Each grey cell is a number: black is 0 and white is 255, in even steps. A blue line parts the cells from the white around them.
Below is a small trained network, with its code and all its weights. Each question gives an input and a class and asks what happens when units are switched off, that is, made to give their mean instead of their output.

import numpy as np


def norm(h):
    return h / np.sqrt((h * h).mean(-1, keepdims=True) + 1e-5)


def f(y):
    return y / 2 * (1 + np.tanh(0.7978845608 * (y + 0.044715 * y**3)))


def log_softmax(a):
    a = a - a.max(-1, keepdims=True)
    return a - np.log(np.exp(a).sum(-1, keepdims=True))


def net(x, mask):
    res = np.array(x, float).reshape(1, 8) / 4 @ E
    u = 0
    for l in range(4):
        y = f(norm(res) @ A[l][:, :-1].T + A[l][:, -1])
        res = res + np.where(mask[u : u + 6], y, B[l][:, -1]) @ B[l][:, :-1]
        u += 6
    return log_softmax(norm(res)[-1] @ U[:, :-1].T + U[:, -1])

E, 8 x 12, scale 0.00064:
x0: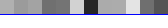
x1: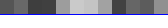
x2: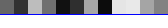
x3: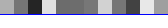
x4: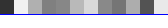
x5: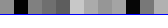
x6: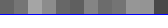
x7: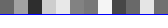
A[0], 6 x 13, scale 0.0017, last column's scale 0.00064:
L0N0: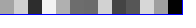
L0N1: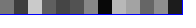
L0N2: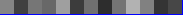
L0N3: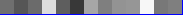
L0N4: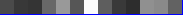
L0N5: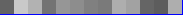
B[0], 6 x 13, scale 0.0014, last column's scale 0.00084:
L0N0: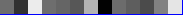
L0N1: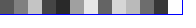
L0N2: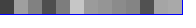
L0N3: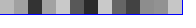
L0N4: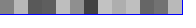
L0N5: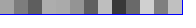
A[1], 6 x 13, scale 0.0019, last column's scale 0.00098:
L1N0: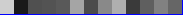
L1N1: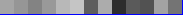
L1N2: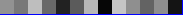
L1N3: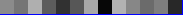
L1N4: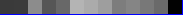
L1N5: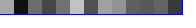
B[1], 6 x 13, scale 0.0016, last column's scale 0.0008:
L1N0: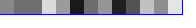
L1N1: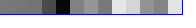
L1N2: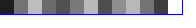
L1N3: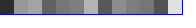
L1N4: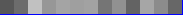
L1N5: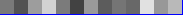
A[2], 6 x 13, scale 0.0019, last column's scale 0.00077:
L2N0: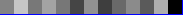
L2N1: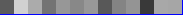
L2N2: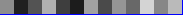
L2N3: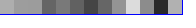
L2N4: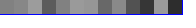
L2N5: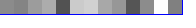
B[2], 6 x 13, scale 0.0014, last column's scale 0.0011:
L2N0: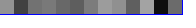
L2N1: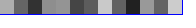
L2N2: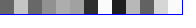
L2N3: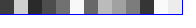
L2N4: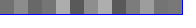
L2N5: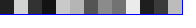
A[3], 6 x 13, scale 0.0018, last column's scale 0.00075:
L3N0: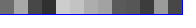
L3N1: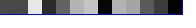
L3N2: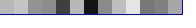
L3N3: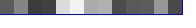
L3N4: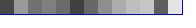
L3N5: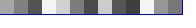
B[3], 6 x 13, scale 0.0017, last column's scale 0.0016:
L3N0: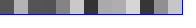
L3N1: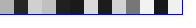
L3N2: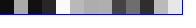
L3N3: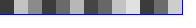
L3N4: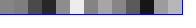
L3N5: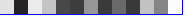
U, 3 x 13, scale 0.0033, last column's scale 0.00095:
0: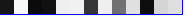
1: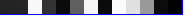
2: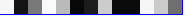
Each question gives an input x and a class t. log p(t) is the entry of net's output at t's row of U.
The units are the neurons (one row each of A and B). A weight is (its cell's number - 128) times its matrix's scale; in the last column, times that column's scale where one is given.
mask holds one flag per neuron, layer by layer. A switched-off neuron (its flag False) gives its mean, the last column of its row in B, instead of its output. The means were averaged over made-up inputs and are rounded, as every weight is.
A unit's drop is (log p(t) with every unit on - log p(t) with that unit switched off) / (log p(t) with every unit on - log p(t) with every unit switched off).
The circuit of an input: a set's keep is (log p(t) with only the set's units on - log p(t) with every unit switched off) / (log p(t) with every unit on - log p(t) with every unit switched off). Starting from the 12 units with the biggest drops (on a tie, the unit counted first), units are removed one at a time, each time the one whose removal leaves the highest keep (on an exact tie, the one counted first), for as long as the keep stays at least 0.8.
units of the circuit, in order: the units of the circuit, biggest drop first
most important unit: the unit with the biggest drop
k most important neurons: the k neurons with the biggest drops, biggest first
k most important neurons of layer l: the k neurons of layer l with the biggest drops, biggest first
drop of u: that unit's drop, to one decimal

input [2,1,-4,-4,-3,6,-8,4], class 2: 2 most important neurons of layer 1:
L1N0, L1N5
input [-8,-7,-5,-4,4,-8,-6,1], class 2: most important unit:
L2N1
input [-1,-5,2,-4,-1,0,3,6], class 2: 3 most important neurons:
L0N3, L2N5, L1N2
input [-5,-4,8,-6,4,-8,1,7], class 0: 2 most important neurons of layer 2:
L2N3, L2N1
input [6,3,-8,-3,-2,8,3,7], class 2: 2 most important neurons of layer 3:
L3N5, L3N2
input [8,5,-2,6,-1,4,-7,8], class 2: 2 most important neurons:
L3N5, L2N3
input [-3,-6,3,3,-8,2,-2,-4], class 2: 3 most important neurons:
L2N2, L0N3, L1N0
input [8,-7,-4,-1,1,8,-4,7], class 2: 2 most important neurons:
L3N5, L1N0
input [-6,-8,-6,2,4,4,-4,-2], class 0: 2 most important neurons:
L2N5, L1N1
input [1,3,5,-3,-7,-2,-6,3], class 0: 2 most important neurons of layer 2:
L2N2, L2N1
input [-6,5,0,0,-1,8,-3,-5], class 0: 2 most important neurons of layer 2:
L2N2, L2N5
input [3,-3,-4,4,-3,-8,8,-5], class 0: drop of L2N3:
0.1
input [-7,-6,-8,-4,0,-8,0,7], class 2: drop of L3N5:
0.1
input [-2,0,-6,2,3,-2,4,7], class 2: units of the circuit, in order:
L3N5
